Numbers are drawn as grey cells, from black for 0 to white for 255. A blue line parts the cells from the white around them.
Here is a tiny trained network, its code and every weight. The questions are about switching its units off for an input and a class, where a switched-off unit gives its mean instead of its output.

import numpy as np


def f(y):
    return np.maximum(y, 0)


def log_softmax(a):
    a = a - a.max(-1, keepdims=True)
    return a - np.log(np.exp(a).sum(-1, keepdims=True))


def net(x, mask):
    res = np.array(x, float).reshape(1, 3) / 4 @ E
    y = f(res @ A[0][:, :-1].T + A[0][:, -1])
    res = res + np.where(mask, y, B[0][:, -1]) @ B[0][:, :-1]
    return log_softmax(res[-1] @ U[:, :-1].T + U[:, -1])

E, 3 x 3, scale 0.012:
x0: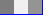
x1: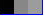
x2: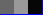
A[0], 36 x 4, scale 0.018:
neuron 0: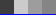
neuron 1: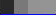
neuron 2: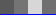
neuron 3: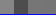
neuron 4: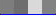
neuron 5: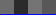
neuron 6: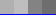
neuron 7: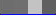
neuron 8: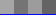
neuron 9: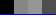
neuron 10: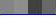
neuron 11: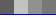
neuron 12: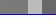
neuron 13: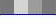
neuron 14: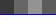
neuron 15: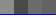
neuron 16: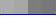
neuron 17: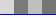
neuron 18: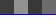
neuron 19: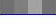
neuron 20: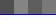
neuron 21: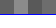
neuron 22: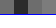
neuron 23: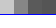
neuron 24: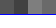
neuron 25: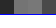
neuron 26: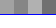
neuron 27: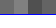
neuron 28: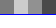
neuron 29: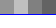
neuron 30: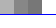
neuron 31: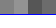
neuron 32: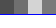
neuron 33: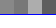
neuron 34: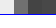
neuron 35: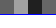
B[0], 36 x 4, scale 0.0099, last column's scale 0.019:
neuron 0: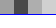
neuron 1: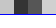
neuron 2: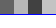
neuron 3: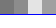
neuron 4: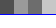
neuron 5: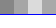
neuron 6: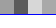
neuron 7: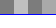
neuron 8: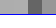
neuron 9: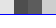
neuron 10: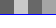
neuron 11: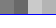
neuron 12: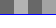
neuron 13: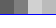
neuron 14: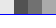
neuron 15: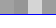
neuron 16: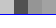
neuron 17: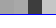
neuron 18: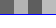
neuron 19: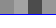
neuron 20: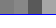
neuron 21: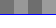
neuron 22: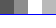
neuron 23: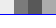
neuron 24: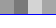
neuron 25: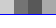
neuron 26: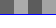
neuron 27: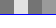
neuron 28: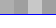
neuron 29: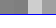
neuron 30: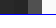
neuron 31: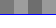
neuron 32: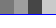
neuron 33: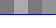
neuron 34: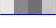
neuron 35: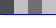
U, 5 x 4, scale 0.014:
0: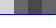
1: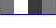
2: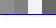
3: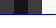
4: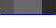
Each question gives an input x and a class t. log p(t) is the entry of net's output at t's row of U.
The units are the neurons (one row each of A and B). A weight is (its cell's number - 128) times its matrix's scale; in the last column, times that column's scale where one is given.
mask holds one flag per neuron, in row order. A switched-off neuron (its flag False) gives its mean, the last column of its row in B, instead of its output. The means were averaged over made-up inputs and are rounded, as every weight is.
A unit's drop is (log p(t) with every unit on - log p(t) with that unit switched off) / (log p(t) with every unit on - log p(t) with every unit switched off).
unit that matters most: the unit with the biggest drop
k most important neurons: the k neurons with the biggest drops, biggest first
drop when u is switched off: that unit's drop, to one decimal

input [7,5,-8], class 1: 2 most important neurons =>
neuron 2; neuron 32
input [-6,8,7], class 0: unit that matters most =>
neuron 9
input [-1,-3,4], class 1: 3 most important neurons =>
neuron 1; neuron 9; neuron 0
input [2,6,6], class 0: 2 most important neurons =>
neuron 9; neuron 1
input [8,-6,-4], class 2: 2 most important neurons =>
neuron 6; neuron 13
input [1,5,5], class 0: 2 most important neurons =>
neuron 9; neuron 1
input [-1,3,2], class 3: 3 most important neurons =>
neuron 34; neuron 23; neuron 17
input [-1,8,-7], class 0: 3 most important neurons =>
neuron 9; neuron 1; neuron 14
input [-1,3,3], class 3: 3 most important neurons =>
neuron 34; neuron 23; neuron 17
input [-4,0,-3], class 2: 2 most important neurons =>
neuron 22; neuron 5
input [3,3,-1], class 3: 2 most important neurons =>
neuron 34; neuron 22
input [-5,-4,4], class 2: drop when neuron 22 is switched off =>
0.3
